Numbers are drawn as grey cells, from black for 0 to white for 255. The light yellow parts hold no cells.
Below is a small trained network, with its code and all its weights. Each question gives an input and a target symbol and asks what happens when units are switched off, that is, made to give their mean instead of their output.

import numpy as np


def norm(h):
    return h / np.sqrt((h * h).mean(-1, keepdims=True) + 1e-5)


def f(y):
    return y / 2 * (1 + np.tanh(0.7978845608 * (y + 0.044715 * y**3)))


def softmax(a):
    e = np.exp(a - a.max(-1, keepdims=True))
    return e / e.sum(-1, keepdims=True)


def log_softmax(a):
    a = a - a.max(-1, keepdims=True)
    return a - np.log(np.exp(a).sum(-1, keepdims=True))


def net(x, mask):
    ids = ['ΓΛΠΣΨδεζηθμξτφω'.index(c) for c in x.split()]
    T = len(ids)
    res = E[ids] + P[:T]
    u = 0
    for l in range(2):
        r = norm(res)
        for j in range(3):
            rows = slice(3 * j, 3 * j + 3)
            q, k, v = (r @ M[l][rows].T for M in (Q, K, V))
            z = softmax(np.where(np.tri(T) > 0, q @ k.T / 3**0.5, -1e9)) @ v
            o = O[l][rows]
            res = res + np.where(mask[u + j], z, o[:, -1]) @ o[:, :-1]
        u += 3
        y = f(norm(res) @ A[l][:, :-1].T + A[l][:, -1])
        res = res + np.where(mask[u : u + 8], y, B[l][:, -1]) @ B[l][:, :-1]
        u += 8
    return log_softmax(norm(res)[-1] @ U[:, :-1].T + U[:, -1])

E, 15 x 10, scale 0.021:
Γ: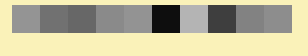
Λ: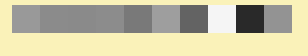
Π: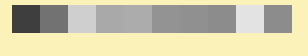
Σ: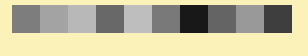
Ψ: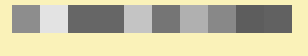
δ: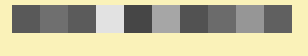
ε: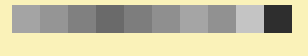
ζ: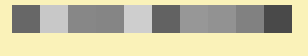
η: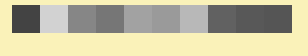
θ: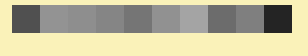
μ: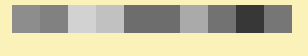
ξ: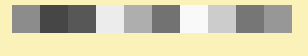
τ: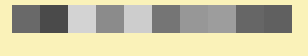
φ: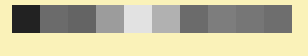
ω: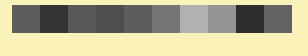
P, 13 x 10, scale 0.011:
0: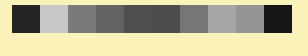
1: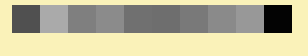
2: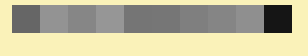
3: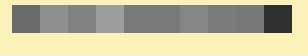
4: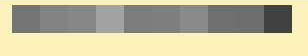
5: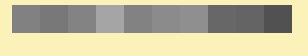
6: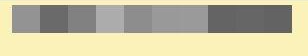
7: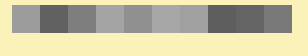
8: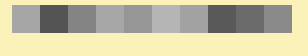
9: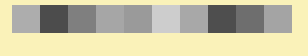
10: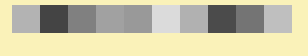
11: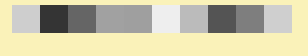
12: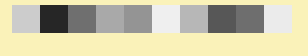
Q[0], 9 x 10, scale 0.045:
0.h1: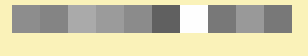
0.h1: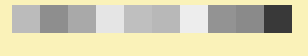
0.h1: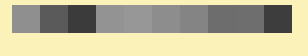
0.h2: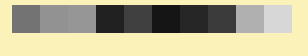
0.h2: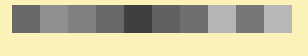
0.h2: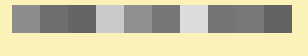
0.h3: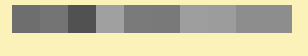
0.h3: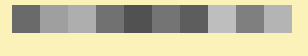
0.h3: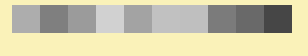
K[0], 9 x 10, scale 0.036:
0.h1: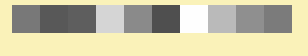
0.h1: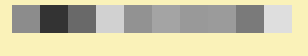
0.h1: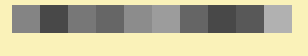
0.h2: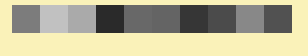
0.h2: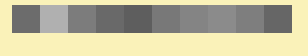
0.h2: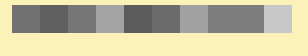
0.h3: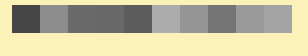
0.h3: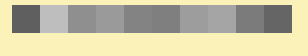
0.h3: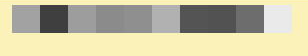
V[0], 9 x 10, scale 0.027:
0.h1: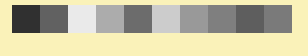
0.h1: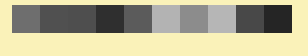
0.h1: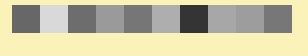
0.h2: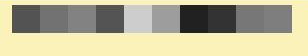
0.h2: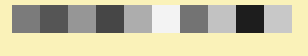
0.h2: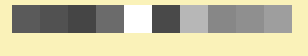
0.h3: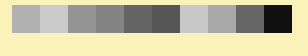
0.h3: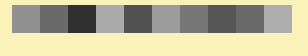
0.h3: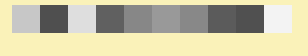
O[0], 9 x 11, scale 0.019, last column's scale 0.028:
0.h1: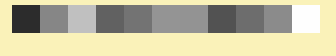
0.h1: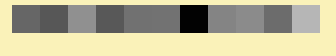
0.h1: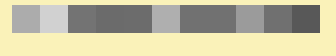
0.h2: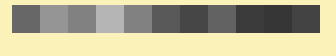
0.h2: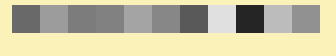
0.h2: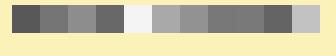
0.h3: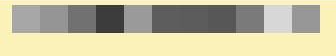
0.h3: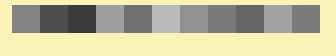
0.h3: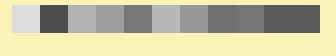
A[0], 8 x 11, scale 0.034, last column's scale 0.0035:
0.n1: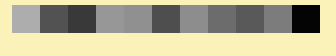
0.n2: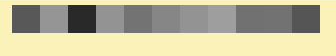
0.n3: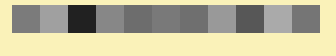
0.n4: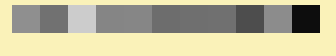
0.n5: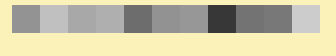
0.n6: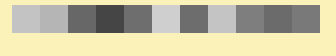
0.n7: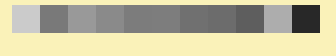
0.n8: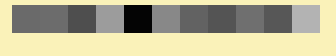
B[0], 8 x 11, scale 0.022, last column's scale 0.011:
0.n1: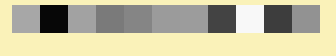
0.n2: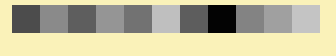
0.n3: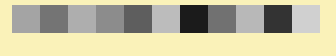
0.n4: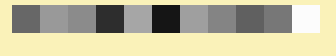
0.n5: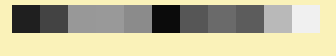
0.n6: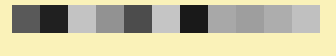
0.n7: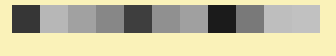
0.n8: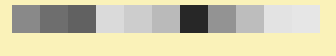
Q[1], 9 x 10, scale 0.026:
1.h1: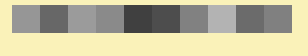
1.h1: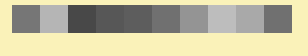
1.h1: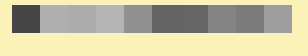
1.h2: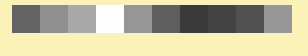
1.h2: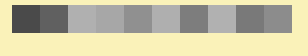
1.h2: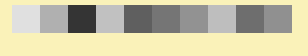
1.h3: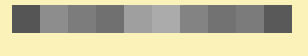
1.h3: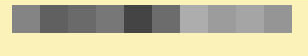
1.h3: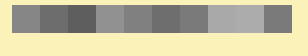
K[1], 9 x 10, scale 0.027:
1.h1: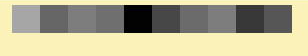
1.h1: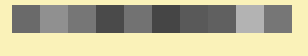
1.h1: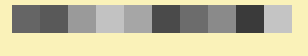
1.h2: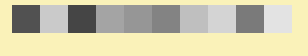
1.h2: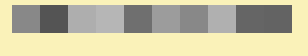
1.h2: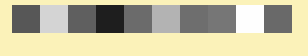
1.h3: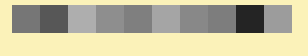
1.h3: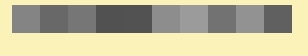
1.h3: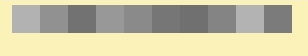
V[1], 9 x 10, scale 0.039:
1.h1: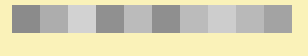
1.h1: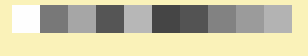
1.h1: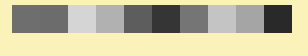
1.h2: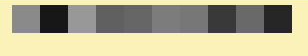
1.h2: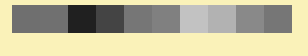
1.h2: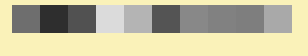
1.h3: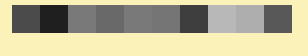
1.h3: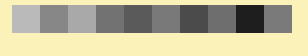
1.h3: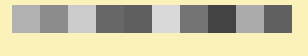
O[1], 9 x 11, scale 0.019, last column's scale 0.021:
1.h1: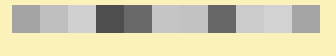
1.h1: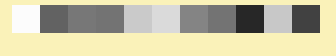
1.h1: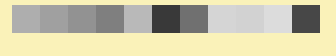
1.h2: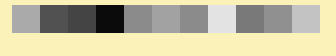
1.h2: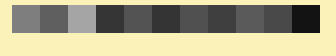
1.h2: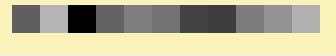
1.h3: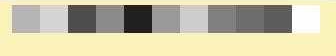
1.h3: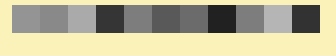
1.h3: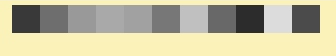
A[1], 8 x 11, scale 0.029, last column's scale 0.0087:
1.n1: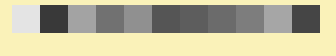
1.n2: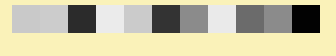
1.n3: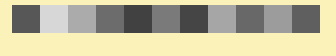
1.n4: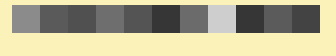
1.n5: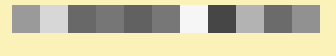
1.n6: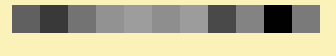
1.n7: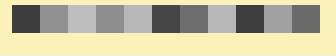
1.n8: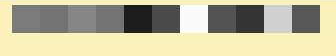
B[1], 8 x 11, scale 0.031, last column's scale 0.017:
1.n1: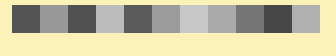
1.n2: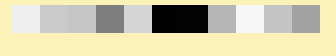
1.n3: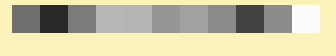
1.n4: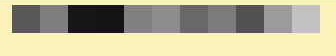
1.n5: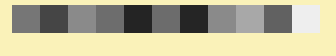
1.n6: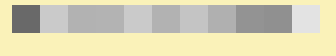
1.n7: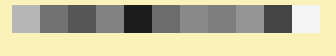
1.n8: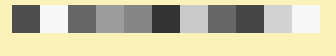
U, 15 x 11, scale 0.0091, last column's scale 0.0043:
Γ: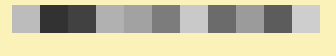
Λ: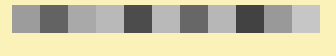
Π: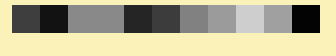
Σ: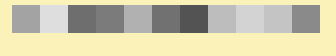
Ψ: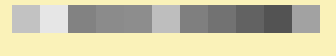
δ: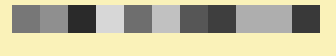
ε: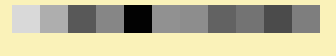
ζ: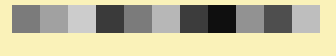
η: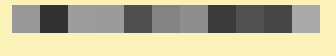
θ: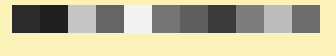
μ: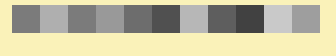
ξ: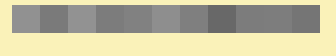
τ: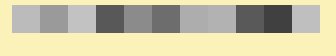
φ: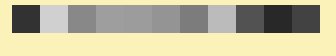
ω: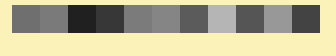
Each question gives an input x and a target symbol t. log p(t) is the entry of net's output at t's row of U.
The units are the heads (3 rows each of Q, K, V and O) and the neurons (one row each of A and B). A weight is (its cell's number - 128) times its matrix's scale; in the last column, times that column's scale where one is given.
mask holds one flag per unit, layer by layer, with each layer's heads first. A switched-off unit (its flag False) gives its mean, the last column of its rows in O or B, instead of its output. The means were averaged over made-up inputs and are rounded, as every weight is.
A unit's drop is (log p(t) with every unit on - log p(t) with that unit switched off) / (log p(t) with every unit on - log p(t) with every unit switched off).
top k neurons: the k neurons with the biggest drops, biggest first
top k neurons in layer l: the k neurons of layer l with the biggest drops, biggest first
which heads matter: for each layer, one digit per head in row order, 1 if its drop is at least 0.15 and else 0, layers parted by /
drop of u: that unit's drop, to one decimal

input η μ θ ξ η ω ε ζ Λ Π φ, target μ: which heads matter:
111 / 001
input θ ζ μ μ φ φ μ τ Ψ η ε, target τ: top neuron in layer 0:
(0.n4)
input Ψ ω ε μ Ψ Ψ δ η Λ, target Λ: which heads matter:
010 / 000
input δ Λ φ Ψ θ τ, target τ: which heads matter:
001 / 000
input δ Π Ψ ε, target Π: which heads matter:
111 / 100
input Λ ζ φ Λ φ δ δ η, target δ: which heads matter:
011 / 000
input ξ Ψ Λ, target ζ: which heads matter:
011 / 100
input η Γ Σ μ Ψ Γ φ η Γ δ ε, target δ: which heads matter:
011 / 000
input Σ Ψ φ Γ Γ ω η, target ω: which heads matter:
100 / 000
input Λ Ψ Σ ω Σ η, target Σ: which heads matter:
010 / 110
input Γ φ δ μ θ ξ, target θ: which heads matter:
111 / 001
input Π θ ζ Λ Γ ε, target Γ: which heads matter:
100 / 000
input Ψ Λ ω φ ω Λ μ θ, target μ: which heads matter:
001 / 000
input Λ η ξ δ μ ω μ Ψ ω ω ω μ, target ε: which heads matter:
110 / 001
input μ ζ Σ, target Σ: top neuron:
(1.n2)
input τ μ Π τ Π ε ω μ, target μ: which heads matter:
000 / 000
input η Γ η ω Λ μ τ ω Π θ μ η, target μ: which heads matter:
001 / 000
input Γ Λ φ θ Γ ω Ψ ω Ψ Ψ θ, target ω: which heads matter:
100 / 000
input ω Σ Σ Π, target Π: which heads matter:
101 / 100
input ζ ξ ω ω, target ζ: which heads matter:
111 / 100
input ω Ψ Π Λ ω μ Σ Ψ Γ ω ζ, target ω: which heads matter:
101 / 000
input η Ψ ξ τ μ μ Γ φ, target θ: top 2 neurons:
(0.n7, 1.n7)
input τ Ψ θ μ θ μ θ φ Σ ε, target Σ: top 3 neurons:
(0.n5, 0.n8, 1.n2)
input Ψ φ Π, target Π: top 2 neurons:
(0.n5, 1.n5)
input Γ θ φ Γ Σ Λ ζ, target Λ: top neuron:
(0.n6)
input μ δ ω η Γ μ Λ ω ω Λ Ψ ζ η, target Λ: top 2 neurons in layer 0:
(0.n6, 0.n3)
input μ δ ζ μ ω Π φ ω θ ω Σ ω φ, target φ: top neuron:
(1.n6)
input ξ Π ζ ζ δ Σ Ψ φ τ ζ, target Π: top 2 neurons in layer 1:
(1.n5, 1.n6)
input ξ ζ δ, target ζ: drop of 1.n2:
0.0
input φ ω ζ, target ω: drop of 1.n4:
0.1
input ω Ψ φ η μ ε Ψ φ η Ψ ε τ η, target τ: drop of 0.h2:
0.2
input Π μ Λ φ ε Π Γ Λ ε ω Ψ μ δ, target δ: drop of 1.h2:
0.1
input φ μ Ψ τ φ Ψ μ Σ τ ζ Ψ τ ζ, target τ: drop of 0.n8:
0.0
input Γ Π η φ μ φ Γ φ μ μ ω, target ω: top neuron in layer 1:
(1.n4)
